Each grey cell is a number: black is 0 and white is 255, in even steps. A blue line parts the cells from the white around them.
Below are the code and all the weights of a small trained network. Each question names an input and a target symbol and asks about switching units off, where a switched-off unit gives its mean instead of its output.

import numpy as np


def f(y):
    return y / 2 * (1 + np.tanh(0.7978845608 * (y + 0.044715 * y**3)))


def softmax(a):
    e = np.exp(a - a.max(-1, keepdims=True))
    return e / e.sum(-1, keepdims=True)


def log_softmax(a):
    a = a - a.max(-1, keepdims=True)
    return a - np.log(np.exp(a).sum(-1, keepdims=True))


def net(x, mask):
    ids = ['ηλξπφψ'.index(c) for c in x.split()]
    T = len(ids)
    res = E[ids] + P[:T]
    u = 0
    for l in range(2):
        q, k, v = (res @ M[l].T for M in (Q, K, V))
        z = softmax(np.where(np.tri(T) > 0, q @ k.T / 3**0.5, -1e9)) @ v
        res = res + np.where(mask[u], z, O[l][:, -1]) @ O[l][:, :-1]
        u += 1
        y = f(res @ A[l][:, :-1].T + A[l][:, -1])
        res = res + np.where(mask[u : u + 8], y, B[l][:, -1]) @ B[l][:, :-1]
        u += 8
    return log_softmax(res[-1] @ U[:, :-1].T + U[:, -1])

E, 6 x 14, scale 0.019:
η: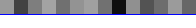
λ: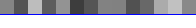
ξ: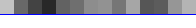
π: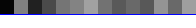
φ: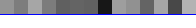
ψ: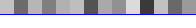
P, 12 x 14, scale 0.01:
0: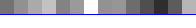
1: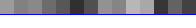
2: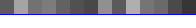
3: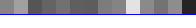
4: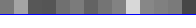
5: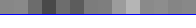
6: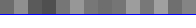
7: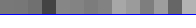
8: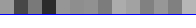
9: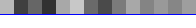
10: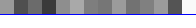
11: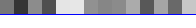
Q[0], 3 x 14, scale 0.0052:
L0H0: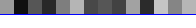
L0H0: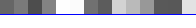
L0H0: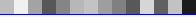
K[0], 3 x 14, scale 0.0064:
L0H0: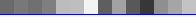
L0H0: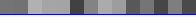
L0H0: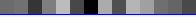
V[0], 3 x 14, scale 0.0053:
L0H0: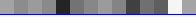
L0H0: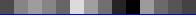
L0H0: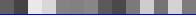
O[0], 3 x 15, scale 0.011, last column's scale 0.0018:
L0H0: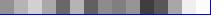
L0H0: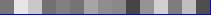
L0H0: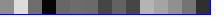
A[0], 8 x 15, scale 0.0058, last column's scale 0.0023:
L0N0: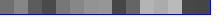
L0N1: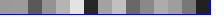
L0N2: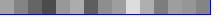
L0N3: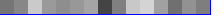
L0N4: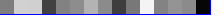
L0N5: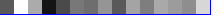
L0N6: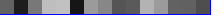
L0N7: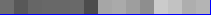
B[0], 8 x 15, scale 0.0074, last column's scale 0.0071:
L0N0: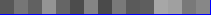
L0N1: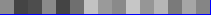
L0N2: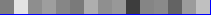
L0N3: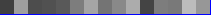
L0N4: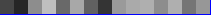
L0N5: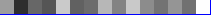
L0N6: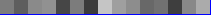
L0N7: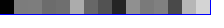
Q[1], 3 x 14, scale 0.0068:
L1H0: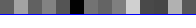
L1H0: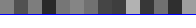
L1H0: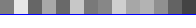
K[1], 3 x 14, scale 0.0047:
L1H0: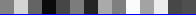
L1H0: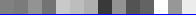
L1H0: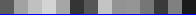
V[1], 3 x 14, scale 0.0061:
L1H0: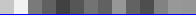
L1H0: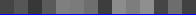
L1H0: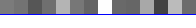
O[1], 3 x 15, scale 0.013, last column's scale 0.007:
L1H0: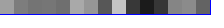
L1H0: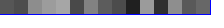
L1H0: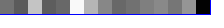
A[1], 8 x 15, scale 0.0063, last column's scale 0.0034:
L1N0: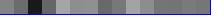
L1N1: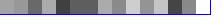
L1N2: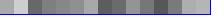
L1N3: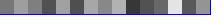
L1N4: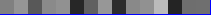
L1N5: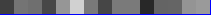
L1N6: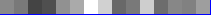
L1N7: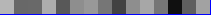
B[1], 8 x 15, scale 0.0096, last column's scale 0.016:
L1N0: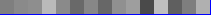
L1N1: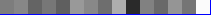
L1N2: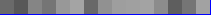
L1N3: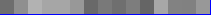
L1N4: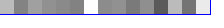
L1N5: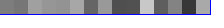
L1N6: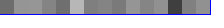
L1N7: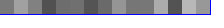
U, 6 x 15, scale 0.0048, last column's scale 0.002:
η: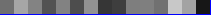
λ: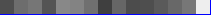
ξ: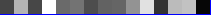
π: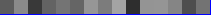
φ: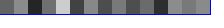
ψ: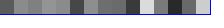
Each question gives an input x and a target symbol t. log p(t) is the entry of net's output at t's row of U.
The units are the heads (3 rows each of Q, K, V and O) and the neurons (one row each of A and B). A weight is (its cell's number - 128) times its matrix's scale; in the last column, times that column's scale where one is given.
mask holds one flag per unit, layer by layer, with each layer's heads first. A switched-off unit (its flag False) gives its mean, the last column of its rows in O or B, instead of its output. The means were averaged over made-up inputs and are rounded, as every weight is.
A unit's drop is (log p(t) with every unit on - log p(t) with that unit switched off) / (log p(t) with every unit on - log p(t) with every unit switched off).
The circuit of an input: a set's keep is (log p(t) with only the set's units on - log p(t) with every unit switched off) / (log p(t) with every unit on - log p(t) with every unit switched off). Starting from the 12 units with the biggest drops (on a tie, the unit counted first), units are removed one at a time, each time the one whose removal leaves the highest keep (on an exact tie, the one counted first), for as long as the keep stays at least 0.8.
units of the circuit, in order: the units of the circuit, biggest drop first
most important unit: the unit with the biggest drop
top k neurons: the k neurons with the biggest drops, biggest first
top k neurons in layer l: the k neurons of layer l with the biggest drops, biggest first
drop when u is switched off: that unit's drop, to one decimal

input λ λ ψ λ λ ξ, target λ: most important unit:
L1H0
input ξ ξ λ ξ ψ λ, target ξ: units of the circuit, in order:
(L0H0 L1H0)
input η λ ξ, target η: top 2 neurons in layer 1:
(L1N1 L1N2)
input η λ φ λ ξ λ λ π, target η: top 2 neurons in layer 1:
(L1N4 L1N1)
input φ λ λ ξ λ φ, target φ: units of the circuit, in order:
(L1H0 L0N3)
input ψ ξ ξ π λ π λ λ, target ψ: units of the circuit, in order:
(L1H0 L0H0)
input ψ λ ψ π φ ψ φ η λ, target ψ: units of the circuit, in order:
(L0H0 L1H0)
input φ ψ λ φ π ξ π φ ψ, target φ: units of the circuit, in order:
(L1H0 L0N5)
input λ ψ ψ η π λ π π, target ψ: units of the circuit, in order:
(L1H0 L1N5)
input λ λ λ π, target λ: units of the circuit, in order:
(L1H0 L0H0)
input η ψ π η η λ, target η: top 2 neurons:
(L0N4 L0N5)
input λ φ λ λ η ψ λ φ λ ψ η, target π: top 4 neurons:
(L0N1 L0N2 L1N1 L0N7)
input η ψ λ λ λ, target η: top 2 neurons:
(L0N5 L0N4)
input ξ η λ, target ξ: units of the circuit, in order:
(L0H0)
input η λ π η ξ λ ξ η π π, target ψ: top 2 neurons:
(L0N5 L1N6)
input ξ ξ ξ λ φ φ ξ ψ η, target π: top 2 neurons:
(L1N1 L0N1)
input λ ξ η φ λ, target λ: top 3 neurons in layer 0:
(L0N5 L0N7 L0N4)
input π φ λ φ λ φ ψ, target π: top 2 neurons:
(L1N1 L0N1)
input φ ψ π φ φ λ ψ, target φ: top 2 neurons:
(L0N5 L0N6)
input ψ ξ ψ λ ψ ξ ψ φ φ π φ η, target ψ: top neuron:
(L1N7)
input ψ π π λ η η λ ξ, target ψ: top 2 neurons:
(L1N6 L1N1)
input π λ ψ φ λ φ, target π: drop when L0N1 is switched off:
0.0
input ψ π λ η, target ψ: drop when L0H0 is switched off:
1.2
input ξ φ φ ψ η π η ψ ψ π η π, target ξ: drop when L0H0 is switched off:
0.6
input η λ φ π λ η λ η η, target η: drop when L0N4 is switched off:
0.4
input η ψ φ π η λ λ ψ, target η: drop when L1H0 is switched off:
0.0
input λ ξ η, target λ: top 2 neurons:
(L1N4 L0N7)
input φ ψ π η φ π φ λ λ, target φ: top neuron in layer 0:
(L0N6)
